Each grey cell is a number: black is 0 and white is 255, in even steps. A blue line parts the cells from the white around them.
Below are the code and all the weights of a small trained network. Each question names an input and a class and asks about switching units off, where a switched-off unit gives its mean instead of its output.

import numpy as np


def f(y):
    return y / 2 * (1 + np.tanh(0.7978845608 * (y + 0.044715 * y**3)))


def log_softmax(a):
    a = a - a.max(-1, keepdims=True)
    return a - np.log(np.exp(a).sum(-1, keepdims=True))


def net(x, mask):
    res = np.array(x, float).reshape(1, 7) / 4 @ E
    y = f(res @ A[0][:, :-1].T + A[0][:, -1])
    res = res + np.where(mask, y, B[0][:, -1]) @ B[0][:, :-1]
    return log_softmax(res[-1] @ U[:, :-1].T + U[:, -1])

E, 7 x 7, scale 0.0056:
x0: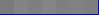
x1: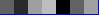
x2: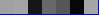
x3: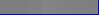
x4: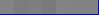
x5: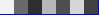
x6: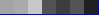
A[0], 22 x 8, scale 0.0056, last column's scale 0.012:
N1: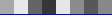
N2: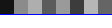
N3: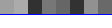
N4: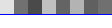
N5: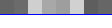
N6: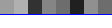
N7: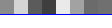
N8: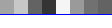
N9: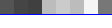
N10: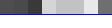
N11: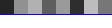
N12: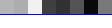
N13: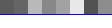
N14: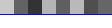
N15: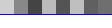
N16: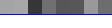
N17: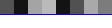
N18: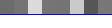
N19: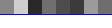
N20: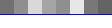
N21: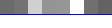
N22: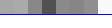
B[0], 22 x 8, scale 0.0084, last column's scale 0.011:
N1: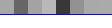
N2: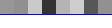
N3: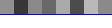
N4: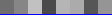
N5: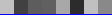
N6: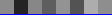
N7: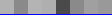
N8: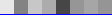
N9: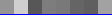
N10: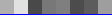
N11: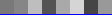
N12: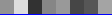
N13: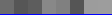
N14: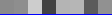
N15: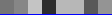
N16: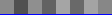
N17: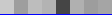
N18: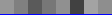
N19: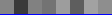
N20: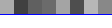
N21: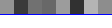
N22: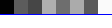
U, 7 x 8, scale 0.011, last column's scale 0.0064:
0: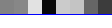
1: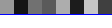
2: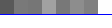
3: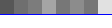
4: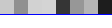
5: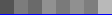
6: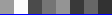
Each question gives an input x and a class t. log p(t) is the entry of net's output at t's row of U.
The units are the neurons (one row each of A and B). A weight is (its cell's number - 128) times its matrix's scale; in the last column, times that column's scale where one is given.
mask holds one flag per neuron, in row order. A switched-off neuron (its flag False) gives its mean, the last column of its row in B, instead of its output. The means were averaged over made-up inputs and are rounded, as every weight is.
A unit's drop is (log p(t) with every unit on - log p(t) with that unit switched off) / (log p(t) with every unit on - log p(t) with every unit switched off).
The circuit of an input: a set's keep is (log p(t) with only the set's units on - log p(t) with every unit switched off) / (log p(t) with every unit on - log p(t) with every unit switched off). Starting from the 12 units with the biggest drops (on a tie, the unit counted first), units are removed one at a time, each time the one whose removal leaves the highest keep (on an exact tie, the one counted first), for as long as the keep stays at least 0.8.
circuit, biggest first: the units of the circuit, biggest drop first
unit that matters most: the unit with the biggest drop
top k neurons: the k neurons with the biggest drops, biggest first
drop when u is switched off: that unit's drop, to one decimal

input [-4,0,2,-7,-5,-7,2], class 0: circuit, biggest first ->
[N2]
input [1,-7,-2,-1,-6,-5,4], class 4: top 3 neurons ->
[N1 N8 N7]
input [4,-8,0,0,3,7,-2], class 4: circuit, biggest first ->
[N1 N8]
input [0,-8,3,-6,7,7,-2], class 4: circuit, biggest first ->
[N1 N8]
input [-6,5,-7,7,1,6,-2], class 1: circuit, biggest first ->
[N21 N5 N20]
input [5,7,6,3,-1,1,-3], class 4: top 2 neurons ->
[N17 N22]
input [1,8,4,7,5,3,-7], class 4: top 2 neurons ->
[N17 N22]
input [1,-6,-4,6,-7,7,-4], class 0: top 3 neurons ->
[N15 N14 N4]
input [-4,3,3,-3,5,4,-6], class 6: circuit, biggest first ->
[N10 N9]
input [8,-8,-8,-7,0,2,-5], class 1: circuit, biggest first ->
[N21 N5]
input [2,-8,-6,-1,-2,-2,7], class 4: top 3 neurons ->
[N1 N8 N7]
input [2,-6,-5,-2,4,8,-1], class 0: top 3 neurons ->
[N15 N14 N4]
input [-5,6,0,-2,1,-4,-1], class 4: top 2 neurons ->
[N17 N22]
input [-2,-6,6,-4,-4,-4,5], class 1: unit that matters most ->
N6
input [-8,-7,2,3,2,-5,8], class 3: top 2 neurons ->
[N22 N1]
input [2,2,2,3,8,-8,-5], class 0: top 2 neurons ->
[N2 N11]
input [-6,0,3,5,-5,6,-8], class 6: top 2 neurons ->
[N10 N9]
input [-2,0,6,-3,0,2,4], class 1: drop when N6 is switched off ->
0.3
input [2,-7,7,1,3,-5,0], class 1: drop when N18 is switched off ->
-0.1
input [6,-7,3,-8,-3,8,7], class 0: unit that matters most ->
N15
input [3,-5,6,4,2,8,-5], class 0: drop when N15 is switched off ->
0.2
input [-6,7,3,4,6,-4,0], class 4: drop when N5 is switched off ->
0.0
